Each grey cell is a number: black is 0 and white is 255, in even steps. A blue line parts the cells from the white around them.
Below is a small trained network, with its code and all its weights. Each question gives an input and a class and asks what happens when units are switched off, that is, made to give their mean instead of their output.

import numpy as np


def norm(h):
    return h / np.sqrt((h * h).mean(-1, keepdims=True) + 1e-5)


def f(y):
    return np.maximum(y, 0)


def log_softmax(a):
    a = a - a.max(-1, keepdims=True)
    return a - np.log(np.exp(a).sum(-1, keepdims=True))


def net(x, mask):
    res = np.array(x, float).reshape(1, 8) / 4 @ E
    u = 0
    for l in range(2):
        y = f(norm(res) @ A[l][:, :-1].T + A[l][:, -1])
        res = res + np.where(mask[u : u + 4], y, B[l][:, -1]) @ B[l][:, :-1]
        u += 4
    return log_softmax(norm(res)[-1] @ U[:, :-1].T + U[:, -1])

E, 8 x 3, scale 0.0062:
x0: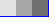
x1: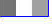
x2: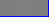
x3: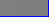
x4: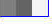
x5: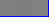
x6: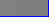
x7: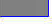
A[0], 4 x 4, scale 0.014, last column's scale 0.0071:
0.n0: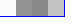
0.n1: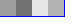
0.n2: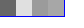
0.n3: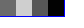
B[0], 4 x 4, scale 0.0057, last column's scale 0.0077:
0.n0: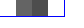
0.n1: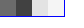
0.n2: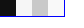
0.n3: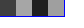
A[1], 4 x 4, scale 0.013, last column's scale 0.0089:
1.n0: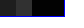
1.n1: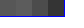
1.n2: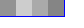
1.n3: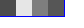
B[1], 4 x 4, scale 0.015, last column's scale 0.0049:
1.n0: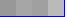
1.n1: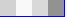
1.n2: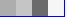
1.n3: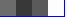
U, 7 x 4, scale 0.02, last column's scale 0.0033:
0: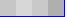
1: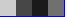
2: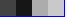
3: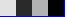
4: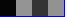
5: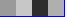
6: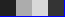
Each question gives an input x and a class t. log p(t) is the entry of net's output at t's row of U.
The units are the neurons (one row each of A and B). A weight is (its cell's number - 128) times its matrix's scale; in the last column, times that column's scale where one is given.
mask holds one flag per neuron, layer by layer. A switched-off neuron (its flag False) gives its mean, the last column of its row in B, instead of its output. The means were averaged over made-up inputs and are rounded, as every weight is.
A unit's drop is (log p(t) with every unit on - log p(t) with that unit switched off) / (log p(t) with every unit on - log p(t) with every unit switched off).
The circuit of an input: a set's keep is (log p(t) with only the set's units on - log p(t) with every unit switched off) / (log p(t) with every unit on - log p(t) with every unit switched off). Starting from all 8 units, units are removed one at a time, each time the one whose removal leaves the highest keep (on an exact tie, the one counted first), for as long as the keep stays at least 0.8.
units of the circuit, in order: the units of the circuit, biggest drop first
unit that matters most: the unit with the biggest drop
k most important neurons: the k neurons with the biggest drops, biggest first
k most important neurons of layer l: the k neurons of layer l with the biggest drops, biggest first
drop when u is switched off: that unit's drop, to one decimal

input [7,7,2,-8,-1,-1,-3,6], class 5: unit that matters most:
1.n3
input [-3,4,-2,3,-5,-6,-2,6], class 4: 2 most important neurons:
(1.n3; 0.n0)
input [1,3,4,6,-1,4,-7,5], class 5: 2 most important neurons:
(1.n2; 0.n0)
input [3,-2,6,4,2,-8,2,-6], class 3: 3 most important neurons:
(0.n1; 1.n2; 1.n3)
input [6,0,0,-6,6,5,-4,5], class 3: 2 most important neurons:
(0.n0; 0.n1)
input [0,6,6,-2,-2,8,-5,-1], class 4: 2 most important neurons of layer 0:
(0.n2; 0.n3)
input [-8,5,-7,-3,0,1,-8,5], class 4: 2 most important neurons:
(1.n3; 0.n1)
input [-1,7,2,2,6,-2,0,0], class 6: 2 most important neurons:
(0.n2; 0.n0)
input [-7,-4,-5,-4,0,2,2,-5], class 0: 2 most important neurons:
(0.n1; 0.n2)
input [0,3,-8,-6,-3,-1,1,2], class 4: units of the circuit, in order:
(1.n3; 0.n2)
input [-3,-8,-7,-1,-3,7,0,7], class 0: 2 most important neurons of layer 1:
(1.n1; 1.n0)
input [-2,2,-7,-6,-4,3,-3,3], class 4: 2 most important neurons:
(1.n3; 0.n0)
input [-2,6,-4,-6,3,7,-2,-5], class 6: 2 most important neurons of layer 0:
(0.n0; 0.n2)
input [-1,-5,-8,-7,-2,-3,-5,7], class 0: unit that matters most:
0.n0
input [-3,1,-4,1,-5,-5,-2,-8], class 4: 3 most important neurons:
(0.n0; 1.n3; 1.n2)
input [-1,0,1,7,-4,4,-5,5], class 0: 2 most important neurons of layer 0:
(0.n2; 0.n0)
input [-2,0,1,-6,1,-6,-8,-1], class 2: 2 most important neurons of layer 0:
(0.n2; 0.n1)
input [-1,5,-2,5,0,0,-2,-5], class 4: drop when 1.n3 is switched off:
0.3
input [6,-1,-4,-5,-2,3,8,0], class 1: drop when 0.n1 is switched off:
0.1
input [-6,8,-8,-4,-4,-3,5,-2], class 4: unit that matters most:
1.n3
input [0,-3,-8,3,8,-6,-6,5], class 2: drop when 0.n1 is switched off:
0.2
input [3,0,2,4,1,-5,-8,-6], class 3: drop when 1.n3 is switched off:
0.0
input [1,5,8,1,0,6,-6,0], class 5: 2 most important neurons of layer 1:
(1.n2; 1.n3)
